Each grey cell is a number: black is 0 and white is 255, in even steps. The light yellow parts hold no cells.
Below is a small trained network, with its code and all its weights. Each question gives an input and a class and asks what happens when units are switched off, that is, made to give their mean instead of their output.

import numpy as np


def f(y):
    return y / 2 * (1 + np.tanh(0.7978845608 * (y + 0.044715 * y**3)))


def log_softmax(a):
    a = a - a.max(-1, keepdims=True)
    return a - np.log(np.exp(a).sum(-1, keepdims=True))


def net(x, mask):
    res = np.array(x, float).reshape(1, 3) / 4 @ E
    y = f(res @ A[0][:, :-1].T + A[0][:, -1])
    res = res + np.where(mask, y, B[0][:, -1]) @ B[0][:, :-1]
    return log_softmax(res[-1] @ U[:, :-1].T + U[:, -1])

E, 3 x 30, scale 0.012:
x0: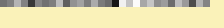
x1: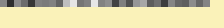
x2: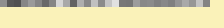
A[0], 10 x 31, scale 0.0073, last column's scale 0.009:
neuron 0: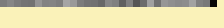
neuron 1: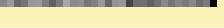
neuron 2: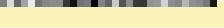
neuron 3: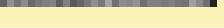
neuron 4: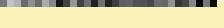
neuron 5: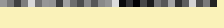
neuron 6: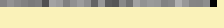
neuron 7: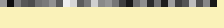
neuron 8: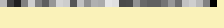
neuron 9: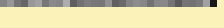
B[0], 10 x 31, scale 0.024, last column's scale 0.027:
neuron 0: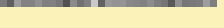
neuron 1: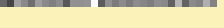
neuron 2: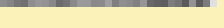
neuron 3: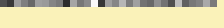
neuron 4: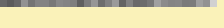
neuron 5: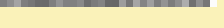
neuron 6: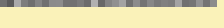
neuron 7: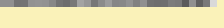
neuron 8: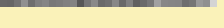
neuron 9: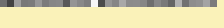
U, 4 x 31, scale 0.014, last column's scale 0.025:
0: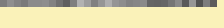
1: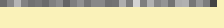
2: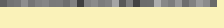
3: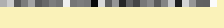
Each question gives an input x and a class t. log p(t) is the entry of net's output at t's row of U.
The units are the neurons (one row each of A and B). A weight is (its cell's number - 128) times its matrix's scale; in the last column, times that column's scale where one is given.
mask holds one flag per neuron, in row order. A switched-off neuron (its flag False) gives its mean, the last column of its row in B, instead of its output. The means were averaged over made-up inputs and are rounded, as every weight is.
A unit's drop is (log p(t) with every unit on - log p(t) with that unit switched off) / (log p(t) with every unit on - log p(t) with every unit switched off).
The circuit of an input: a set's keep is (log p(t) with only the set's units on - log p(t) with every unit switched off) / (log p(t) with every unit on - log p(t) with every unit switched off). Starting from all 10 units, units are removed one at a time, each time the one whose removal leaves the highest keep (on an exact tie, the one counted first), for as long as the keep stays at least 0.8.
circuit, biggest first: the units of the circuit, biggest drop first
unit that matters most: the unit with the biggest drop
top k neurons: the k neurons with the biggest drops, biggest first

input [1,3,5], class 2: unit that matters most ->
neuron 2
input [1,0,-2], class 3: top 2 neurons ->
neuron 5; neuron 8
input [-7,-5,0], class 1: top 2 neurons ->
neuron 5; neuron 7
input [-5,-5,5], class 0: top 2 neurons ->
neuron 2; neuron 4
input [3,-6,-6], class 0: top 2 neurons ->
neuron 2; neuron 8
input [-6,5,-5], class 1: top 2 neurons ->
neuron 5; neuron 2
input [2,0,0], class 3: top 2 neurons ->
neuron 5; neuron 2
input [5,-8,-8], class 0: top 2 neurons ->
neuron 2; neuron 8
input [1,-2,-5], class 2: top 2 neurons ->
neuron 4; neuron 5
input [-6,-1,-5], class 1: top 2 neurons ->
neuron 5; neuron 8
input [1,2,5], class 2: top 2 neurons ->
neuron 5; neuron 8
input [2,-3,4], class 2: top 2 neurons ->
neuron 5; neuron 7
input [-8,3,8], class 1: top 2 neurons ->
neuron 5; neuron 4
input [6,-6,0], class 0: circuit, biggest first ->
neuron 5
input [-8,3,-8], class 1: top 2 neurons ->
neuron 5; neuron 8
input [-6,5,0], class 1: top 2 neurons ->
neuron 5; neuron 2
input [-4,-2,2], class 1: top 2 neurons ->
neuron 5; neuron 7
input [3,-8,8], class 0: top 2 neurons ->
neuron 2; neuron 4
